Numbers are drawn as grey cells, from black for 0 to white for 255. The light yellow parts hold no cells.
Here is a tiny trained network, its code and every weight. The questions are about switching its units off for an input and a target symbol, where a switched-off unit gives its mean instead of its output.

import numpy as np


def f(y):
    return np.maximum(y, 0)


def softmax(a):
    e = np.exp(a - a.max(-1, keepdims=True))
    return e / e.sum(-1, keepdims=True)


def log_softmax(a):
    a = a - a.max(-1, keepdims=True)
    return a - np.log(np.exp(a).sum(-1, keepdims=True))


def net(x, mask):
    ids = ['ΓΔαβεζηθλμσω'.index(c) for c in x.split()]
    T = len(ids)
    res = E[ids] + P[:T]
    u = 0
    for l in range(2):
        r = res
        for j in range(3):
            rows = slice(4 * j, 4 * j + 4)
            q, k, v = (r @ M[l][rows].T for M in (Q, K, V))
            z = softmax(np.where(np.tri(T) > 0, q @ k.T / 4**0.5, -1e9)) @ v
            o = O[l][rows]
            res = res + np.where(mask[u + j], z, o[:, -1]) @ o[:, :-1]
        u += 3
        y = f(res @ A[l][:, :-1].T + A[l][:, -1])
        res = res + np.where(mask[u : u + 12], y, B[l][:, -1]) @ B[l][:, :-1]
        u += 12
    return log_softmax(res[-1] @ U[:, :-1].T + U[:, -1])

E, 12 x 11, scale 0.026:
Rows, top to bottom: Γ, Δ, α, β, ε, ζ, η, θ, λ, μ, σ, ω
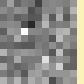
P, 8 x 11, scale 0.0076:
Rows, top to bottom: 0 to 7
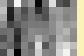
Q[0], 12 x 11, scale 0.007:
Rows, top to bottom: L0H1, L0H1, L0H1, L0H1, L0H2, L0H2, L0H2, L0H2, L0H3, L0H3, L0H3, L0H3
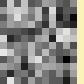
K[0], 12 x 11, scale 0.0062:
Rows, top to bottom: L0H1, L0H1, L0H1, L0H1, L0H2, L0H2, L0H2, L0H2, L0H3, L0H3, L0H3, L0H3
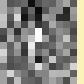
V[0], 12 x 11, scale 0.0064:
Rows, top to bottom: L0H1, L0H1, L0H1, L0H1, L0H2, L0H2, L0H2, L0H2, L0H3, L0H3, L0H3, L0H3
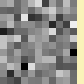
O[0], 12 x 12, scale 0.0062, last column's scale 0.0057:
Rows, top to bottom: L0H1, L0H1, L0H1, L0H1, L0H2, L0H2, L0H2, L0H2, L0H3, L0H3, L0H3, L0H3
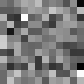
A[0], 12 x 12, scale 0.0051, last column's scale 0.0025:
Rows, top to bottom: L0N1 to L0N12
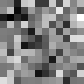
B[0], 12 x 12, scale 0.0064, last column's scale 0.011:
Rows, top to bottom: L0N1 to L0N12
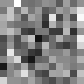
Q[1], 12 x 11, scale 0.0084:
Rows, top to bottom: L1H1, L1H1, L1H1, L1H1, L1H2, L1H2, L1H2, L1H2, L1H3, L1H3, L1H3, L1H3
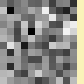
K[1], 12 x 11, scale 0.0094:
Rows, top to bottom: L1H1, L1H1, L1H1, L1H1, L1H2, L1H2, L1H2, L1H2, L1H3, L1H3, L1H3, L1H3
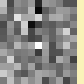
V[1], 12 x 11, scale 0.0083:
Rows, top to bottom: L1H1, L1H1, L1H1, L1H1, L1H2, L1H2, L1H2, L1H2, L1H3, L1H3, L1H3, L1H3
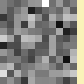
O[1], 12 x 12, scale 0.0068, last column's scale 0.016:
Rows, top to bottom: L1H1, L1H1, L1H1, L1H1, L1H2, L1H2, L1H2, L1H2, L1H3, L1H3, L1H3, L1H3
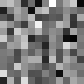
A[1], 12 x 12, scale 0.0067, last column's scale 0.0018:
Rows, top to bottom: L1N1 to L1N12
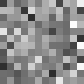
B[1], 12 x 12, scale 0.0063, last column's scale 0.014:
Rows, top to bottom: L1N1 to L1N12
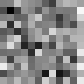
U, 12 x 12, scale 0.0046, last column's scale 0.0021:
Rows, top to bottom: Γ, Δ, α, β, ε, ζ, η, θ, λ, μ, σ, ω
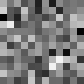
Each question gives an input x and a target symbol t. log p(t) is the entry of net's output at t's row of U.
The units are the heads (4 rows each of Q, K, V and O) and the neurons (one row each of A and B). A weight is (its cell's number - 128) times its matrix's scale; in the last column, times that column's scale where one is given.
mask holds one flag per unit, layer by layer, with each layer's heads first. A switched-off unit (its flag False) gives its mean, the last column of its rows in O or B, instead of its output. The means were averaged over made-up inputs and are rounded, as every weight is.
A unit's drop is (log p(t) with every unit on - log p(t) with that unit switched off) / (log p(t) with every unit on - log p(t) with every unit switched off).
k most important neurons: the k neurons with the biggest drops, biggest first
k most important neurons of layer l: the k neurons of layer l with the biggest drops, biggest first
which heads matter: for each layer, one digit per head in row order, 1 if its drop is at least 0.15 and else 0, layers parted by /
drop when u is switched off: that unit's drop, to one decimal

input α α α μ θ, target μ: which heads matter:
000 / 110
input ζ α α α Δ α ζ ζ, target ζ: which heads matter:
000 / 110
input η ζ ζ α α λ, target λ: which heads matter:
000 / 110
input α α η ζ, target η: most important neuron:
(L1N9)
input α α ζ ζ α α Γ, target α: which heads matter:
101 / 110
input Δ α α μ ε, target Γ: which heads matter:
000 / 101
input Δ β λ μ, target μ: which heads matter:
100 / 110
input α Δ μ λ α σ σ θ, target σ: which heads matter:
100 / 100
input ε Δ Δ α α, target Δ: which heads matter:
101 / 101
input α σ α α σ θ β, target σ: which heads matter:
100 / 101
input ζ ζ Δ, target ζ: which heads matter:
000 / 010
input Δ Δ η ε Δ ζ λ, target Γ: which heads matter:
000 / 101
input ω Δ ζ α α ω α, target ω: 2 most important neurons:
(L1N2, L0N9)
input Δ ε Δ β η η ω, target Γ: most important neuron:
(L1N7)
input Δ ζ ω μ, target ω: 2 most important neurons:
(L1N2, L0N9)
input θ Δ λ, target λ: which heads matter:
100 / 110
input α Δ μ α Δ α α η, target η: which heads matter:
010 / 100
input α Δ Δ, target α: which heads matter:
000 / 110
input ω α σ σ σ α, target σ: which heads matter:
000 / 100
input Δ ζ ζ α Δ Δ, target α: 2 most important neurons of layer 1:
(L1N12, L1N10)
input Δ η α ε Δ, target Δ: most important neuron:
(L0N4)
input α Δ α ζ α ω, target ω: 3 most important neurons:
(L1N2, L0N9, L1N5)
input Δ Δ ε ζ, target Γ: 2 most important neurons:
(L1N7, L0N7)
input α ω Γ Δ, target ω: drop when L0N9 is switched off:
0.1
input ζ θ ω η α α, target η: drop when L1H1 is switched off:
0.8
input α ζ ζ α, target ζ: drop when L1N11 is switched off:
0.1
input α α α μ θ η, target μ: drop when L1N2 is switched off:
0.0
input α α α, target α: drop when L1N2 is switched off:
-0.1
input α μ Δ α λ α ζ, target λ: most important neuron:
(L0N6)
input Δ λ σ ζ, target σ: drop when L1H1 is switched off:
1.2
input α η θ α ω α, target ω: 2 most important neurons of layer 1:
(L1N2, L1N12)
